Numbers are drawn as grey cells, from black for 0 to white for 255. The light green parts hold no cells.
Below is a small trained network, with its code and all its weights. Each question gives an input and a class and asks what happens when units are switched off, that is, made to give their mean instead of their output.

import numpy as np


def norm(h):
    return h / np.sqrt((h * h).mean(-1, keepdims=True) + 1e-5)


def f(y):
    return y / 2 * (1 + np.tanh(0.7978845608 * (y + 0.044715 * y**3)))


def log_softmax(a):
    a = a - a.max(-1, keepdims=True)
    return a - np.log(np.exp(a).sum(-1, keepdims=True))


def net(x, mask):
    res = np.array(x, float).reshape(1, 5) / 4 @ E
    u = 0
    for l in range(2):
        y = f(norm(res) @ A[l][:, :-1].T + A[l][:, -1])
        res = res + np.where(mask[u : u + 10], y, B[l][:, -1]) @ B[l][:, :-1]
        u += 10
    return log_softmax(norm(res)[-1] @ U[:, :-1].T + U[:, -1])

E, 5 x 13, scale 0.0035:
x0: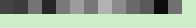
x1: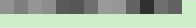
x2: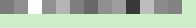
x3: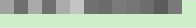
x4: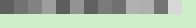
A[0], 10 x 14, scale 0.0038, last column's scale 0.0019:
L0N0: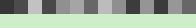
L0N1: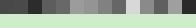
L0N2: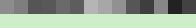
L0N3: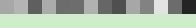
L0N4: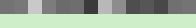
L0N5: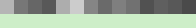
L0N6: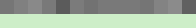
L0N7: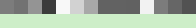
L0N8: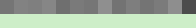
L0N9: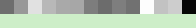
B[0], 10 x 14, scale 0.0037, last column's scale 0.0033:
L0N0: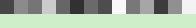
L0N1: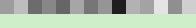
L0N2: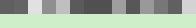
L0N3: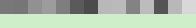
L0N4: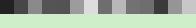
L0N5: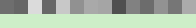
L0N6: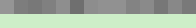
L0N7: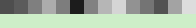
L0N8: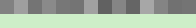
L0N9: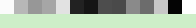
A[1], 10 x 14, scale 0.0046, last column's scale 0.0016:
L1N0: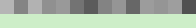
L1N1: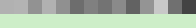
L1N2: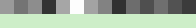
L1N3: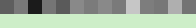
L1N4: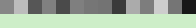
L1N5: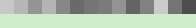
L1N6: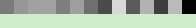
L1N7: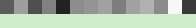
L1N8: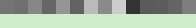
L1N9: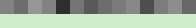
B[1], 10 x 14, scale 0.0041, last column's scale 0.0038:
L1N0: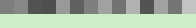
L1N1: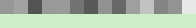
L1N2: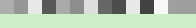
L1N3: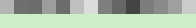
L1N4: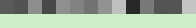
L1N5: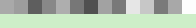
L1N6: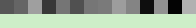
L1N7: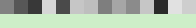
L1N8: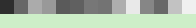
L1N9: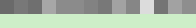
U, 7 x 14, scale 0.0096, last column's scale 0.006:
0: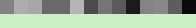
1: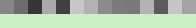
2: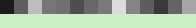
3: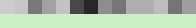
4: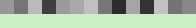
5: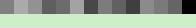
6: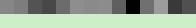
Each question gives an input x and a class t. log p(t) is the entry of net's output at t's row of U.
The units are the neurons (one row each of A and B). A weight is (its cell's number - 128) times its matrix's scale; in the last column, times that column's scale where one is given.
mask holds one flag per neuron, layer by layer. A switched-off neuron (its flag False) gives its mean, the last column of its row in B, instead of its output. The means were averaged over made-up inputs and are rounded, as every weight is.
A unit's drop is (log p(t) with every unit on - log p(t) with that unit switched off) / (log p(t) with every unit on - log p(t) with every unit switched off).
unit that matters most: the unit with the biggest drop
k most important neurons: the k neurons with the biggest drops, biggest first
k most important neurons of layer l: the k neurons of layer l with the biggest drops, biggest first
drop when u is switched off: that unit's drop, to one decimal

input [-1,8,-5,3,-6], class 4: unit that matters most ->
L0N0
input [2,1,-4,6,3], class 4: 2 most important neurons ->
[L1N2; L0N5]
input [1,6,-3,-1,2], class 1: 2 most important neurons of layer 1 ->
[L1N6; L1N9]
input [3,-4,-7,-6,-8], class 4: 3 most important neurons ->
[L0N0; L1N2; L0N7]
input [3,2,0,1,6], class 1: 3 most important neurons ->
[L0N1; L1N7; L0N2]
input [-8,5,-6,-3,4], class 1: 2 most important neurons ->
[L0N9; L1N7]
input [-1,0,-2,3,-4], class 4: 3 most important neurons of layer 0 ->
[L0N0; L0N5; L0N9]
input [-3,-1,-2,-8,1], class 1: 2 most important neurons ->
[L0N9; L1N7]
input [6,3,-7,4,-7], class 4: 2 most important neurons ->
[L1N2; L0N7]
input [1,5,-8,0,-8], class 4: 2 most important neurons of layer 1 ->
[L1N2; L1N4]
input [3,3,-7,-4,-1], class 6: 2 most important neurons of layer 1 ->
[L1N4; L1N8]
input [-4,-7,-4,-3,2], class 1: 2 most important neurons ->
[L1N7; L0N2]
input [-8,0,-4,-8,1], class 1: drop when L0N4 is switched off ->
-0.1
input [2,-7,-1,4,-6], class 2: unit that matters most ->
L0N7
